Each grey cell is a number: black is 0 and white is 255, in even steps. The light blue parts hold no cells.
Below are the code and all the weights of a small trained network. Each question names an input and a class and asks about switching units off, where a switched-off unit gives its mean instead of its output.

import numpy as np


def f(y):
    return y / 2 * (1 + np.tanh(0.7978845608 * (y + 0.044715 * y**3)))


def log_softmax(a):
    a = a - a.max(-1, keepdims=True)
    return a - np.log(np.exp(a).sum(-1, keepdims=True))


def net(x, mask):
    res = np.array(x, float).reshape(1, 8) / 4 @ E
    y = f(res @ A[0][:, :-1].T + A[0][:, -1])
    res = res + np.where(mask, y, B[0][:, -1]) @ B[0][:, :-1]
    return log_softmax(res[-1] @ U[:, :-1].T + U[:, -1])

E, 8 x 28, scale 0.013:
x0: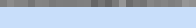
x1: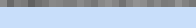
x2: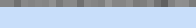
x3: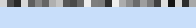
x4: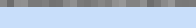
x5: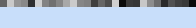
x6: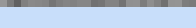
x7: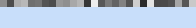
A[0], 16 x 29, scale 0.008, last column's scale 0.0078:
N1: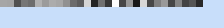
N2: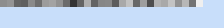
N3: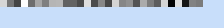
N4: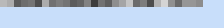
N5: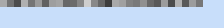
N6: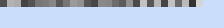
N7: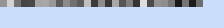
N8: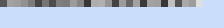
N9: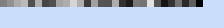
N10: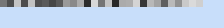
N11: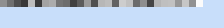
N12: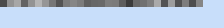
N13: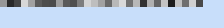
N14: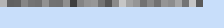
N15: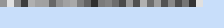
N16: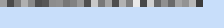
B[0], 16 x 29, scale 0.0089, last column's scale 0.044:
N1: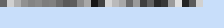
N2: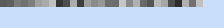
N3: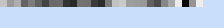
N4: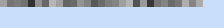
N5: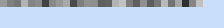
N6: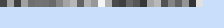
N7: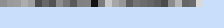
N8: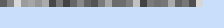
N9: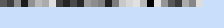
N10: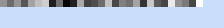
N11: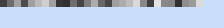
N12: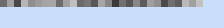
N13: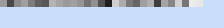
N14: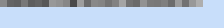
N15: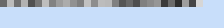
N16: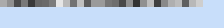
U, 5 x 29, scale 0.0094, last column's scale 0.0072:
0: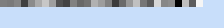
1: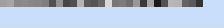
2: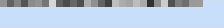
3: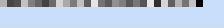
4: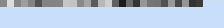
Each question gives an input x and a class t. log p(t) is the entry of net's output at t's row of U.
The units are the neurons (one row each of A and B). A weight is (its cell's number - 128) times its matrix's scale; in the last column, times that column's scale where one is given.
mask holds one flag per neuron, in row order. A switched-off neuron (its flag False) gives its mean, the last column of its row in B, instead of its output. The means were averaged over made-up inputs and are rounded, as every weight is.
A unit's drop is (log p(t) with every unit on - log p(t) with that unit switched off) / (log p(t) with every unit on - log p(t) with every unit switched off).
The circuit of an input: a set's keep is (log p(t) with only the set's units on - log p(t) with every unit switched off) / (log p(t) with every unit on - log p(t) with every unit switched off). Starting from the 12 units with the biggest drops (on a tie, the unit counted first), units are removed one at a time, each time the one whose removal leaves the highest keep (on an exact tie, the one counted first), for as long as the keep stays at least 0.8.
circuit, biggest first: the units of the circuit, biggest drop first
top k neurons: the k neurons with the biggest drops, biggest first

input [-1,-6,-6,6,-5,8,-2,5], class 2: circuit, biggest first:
(N9)
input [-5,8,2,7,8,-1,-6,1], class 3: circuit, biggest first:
(N9; N13)
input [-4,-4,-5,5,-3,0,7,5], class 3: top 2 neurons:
(N11; N13)
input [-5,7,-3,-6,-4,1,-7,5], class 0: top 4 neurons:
(N9; N3; N1; N7)
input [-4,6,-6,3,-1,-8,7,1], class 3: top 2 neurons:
(N16; N9)
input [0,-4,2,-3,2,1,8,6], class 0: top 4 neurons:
(N9; N3; N1; N7)
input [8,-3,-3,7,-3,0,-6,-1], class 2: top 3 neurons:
(N10; N5; N13)
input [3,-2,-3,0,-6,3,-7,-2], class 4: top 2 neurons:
(N10; N3)
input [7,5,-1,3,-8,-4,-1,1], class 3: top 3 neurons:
(N9; N13; N16)
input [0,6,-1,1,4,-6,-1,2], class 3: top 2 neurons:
(N13; N1)
